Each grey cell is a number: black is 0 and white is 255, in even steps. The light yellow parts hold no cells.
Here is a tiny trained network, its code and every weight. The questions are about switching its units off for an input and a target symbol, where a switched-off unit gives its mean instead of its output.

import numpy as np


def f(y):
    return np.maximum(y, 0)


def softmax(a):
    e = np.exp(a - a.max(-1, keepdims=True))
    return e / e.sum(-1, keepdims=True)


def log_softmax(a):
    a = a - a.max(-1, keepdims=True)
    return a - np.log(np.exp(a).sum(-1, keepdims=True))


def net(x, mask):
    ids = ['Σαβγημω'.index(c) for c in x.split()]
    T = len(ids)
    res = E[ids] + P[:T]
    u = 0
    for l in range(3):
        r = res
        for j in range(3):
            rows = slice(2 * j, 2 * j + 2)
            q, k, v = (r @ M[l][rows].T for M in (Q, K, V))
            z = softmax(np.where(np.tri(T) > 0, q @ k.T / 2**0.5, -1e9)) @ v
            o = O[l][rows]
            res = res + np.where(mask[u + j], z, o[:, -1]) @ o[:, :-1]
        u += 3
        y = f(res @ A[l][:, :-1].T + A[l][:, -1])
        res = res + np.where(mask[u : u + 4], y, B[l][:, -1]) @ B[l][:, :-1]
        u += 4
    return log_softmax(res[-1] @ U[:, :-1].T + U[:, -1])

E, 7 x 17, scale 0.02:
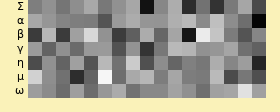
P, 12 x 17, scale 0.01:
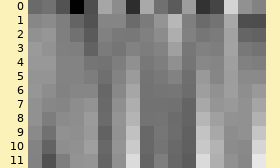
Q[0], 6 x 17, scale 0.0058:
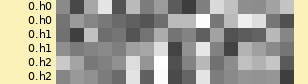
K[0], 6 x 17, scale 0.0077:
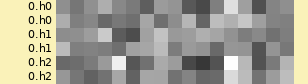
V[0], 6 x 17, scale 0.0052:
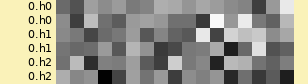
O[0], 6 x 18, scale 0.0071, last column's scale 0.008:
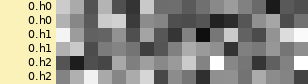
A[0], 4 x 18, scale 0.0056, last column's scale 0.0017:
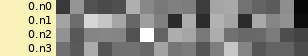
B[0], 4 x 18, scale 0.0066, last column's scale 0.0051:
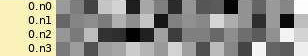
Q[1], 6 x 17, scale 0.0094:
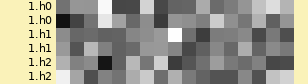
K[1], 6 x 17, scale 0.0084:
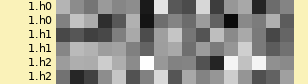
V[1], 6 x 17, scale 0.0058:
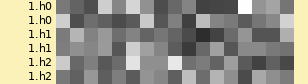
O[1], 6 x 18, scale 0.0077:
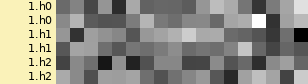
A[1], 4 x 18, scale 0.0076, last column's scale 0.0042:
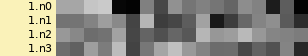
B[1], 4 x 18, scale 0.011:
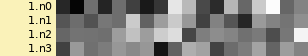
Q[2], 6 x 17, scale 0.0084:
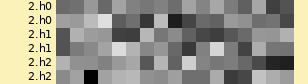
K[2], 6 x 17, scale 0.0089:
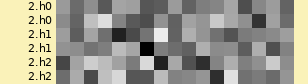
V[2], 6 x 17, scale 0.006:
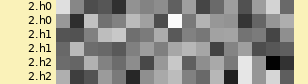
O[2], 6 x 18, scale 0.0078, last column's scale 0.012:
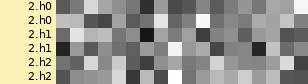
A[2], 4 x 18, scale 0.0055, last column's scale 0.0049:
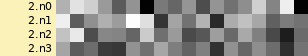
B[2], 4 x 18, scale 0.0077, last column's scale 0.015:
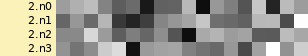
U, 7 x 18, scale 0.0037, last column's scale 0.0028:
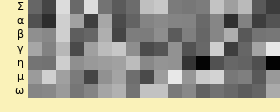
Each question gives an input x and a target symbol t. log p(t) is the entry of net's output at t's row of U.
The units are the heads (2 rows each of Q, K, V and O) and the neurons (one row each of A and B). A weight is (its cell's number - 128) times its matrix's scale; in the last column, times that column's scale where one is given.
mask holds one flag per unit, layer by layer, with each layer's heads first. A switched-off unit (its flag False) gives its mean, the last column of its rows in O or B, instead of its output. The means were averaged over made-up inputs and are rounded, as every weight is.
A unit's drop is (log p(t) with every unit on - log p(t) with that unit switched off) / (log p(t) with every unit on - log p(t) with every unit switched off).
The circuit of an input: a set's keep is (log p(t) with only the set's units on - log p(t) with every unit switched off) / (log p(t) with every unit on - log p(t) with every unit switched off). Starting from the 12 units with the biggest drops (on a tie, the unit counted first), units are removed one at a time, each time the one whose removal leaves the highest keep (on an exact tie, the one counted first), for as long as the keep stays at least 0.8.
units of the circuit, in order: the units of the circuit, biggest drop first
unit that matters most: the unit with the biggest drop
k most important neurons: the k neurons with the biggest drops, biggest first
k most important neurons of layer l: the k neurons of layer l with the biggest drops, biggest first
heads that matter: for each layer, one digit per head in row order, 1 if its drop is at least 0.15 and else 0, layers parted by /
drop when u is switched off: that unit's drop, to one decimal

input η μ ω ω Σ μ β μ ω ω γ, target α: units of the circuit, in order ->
1.h0, 0.h2
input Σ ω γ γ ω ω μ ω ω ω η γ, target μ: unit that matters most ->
0.n1
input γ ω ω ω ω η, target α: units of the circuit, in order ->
2.h0, 1.n2
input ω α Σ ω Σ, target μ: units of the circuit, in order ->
0.h0, 1.n2
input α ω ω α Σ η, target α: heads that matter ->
001 / 000 / 100
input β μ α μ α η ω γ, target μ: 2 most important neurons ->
0.n0, 2.n2
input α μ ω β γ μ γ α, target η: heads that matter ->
011 / 110 / 001
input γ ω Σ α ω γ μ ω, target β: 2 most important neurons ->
2.n0, 1.n2
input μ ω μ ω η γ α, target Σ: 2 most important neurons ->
1.n0, 0.n3
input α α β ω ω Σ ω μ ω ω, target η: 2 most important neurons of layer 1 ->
1.n3, 1.n2
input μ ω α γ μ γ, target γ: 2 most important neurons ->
0.n1, 2.n1
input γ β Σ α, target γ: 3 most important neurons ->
0.n1, 2.n1, 1.n1
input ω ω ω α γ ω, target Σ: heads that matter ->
001 / 100 / 001
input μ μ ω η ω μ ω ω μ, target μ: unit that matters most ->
2.n1
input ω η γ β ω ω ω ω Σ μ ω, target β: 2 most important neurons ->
2.n0, 0.n2
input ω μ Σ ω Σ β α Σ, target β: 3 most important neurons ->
2.n0, 0.n3, 1.n2
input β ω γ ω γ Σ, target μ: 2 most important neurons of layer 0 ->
0.n0, 0.n3
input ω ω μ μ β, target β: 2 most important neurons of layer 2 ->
2.n0, 2.n3
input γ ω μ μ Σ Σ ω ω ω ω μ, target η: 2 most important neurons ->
0.n1, 2.n3
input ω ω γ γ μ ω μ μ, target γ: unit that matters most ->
1.h2
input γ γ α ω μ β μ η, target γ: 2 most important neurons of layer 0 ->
0.n1, 0.n0
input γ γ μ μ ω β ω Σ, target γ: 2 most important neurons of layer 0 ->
0.n1, 0.n0
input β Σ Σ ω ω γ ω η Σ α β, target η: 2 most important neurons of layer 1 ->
1.n1, 1.n2
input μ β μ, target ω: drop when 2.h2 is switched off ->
0.1
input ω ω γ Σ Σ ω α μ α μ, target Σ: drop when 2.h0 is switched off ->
0.1
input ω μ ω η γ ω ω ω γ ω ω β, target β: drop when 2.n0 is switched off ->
0.3
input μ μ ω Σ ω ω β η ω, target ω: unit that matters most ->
0.h2
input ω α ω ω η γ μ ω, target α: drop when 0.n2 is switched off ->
0.0
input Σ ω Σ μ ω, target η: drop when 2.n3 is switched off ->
0.1
